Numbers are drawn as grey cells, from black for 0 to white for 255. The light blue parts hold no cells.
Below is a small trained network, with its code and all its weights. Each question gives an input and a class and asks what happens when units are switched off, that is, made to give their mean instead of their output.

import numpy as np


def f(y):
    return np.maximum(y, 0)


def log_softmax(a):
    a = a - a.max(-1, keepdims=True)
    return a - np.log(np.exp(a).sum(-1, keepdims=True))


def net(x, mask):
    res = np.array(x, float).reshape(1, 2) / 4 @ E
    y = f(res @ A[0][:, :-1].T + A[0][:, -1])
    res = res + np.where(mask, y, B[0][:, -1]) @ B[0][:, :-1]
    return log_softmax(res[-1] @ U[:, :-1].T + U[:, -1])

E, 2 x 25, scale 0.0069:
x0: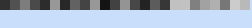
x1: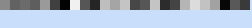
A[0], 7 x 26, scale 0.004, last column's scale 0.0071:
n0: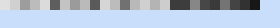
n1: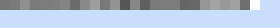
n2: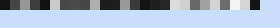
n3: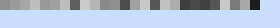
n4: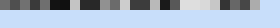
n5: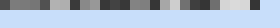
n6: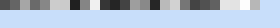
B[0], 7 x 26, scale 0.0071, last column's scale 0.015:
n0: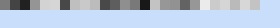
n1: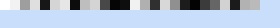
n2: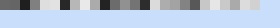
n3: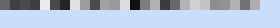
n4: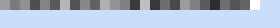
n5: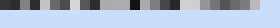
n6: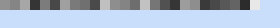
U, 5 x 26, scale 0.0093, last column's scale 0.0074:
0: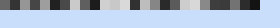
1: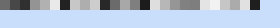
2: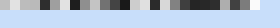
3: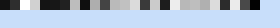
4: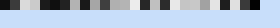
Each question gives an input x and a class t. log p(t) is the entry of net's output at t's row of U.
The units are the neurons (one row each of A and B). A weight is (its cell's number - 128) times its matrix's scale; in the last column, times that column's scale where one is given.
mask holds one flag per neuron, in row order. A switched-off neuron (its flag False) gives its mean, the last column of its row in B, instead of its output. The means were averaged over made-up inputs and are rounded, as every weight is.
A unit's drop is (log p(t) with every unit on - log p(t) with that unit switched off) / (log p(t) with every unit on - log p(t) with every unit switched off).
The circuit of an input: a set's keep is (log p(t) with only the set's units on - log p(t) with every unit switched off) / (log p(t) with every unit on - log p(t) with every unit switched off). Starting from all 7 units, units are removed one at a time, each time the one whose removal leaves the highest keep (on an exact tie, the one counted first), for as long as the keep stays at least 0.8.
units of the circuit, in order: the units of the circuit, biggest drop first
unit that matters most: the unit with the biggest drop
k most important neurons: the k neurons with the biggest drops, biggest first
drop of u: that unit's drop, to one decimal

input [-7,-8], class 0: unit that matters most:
n6
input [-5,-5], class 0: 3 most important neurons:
n2; n3; n6
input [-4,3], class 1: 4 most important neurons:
n6; n0; n1; n5
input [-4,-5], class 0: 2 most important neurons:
n3; n2
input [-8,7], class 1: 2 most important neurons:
n0; n6
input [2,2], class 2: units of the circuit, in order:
n5; n3
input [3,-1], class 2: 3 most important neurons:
n0; n3; n1
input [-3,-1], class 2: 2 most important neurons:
n2; n5
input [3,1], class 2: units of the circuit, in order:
n3; n5
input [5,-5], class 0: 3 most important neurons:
n6; n5; n0
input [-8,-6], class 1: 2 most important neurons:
n0; n4
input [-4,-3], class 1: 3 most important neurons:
n4; n3; n0
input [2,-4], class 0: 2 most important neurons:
n5; n6
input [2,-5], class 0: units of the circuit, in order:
n5
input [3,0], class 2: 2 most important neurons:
n0; n3
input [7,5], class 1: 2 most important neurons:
n2; n6
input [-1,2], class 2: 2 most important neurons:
n5; n3
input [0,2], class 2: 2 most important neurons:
n5; n3
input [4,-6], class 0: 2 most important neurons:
n6; n5
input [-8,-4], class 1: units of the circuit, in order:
n0
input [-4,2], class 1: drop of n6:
0.5
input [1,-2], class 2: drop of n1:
0.0
